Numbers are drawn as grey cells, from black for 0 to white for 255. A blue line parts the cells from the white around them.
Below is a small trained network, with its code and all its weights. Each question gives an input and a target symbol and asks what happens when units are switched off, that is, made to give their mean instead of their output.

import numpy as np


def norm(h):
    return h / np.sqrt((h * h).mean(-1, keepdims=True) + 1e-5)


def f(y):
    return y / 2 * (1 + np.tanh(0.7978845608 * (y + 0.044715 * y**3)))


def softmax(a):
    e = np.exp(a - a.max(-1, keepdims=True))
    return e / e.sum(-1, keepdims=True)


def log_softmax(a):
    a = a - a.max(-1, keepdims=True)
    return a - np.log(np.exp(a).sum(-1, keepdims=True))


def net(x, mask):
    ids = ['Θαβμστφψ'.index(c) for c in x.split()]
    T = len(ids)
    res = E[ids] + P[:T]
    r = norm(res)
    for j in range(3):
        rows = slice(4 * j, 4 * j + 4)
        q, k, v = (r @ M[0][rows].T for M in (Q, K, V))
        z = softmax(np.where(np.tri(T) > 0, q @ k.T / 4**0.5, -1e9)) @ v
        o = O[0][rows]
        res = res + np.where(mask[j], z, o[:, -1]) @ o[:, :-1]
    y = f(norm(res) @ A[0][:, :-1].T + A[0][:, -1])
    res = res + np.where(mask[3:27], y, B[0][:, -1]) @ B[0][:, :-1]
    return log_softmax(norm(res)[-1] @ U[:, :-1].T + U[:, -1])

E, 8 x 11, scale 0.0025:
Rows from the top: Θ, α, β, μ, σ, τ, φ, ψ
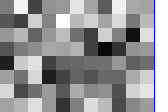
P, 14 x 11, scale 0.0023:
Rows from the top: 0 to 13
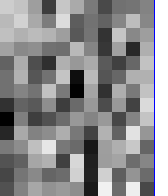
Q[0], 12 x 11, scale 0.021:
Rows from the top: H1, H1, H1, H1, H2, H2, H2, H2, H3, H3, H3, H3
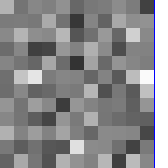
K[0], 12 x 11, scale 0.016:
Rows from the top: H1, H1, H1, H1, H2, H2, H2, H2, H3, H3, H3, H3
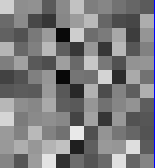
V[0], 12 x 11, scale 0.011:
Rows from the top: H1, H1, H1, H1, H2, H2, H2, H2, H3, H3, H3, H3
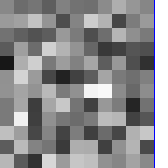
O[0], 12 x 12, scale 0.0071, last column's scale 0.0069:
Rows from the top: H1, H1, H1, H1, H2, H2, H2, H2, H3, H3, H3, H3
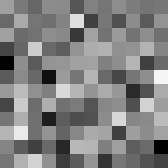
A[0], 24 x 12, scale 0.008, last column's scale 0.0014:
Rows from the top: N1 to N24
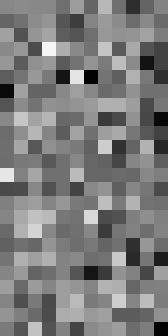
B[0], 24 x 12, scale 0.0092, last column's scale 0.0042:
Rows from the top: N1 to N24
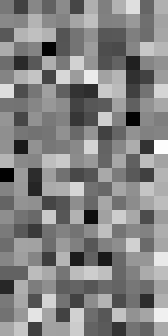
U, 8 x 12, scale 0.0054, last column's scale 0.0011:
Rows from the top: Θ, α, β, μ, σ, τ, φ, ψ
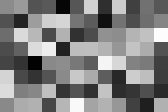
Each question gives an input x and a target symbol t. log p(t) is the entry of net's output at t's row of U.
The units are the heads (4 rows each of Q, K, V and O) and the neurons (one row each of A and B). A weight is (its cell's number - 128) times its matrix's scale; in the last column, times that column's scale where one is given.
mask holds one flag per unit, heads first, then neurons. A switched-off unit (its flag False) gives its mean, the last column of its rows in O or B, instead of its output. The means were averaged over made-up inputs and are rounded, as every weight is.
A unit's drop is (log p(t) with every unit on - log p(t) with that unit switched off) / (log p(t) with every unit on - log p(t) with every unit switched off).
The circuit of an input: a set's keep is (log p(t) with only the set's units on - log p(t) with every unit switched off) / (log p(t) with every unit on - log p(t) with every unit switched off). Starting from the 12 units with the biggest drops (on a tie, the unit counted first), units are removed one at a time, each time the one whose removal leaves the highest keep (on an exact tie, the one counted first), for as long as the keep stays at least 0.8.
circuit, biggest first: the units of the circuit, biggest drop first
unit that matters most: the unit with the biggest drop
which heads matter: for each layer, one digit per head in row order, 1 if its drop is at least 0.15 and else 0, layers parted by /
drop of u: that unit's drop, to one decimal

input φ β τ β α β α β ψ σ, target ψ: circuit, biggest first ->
[H2]
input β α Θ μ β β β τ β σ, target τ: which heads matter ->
001
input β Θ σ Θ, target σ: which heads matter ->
010
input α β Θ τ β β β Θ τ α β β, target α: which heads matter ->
001
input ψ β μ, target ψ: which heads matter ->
000
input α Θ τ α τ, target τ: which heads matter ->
000
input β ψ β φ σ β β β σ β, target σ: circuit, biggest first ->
[H2 N7]
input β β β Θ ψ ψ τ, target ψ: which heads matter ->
000
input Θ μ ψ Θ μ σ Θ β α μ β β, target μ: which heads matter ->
101
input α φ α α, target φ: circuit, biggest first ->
[H3 N9]
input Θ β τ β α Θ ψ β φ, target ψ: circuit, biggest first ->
[H1 N6]
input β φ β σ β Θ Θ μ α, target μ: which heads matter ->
010
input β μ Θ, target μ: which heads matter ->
010
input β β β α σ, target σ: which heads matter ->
010
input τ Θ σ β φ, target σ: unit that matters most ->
H3
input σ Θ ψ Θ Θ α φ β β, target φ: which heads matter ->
000
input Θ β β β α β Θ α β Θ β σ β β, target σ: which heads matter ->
000
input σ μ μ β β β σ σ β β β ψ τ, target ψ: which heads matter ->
010
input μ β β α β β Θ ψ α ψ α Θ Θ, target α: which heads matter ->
001
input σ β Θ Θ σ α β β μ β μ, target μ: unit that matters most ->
H1
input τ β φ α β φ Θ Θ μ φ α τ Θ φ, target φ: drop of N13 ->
0.2
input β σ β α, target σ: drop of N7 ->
0.0
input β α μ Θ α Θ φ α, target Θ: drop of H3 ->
0.8
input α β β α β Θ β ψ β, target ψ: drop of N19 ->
0.1
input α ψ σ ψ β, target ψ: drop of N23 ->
0.3
